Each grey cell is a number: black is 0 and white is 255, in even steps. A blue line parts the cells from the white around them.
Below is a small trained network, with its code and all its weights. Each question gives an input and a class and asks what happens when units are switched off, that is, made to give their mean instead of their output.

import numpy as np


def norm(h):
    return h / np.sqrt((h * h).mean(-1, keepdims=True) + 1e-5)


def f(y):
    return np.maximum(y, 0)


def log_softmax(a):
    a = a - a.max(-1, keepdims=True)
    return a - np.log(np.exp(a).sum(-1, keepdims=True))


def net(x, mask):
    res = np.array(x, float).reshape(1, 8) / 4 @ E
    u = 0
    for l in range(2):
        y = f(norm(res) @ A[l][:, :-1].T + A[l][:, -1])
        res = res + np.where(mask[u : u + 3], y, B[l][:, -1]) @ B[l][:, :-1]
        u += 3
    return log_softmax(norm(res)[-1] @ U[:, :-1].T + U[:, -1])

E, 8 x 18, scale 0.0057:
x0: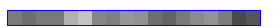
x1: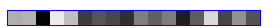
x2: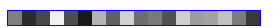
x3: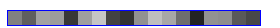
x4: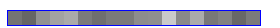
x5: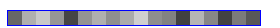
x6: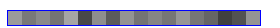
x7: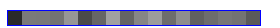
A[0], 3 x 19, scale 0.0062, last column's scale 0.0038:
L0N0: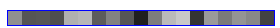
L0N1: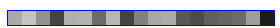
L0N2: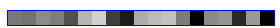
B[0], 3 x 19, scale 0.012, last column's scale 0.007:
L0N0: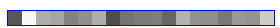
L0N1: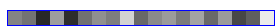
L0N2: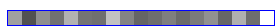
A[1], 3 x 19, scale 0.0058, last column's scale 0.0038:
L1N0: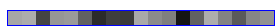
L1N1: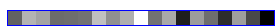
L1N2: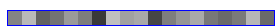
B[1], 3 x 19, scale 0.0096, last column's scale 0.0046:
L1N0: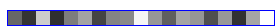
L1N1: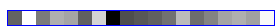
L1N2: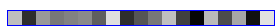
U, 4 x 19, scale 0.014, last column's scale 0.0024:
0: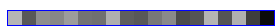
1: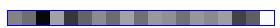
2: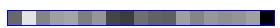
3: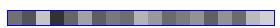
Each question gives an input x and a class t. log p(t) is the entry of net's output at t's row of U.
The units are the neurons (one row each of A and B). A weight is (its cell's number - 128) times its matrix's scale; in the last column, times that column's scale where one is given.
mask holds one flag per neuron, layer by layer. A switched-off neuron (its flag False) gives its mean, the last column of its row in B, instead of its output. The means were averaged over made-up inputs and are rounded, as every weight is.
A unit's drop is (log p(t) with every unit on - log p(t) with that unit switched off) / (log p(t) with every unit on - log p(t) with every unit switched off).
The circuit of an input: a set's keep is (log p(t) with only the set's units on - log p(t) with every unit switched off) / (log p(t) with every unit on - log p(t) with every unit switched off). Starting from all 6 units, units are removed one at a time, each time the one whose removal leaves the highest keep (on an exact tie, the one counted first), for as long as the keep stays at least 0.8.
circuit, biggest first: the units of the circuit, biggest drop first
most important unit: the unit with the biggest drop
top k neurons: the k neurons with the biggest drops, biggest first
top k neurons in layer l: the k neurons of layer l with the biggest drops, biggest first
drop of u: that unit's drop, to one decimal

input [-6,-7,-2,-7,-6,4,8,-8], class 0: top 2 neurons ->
L1N2, L1N0
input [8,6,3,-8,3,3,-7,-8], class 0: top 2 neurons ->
L1N2, L0N1
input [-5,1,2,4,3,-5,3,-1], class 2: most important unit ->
L0N0
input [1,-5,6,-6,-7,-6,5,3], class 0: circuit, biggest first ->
L0N1, L1N2
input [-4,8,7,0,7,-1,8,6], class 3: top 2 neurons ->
L1N0, L0N1
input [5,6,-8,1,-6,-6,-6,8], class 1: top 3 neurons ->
L0N1, L1N1, L0N0
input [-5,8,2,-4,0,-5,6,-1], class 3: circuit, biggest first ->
L1N0, L0N1
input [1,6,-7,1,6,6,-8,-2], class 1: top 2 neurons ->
L0N1, L0N0
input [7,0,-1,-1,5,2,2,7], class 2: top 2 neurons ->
L0N2, L1N1
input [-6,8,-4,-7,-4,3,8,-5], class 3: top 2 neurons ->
L1N0, L0N2
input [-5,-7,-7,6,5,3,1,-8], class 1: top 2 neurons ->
L0N1, L1N0
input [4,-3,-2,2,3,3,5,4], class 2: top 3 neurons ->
L1N1, L1N2, L1N0
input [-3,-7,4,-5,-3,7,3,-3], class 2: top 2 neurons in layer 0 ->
L0N1, L0N2
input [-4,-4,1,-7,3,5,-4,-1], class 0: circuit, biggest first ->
L1N2
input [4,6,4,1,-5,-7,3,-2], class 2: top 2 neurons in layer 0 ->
L0N0, L0N1
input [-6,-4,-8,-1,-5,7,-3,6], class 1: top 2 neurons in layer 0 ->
L0N1, L0N0
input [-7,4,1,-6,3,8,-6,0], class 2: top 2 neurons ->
L1N1, L0N2
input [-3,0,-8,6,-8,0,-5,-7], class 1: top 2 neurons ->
L0N1, L1N2
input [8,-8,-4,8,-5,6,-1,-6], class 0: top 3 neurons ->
L0N2, L1N0, L0N0
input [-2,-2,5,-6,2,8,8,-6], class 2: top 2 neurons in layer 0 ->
L0N1, L0N2
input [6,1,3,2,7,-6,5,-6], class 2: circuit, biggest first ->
L0N0
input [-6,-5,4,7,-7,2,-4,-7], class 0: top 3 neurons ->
L0N2, L1N0, L0N1
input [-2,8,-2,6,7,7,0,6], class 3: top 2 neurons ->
L1N0, L0N0
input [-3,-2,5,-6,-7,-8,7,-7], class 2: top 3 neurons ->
L0N2, L0N1, L0N0
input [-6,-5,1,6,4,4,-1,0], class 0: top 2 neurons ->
L0N2, L1N0
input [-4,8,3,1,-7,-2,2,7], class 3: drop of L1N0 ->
0.7
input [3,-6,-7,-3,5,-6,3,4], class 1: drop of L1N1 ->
0.1
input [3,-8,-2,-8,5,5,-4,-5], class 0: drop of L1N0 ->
0.3
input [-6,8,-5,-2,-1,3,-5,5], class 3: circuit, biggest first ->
L1N0
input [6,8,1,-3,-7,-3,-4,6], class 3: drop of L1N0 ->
0.8
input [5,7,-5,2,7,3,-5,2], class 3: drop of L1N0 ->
1.4
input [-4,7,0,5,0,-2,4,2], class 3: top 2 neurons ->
L1N0, L1N2
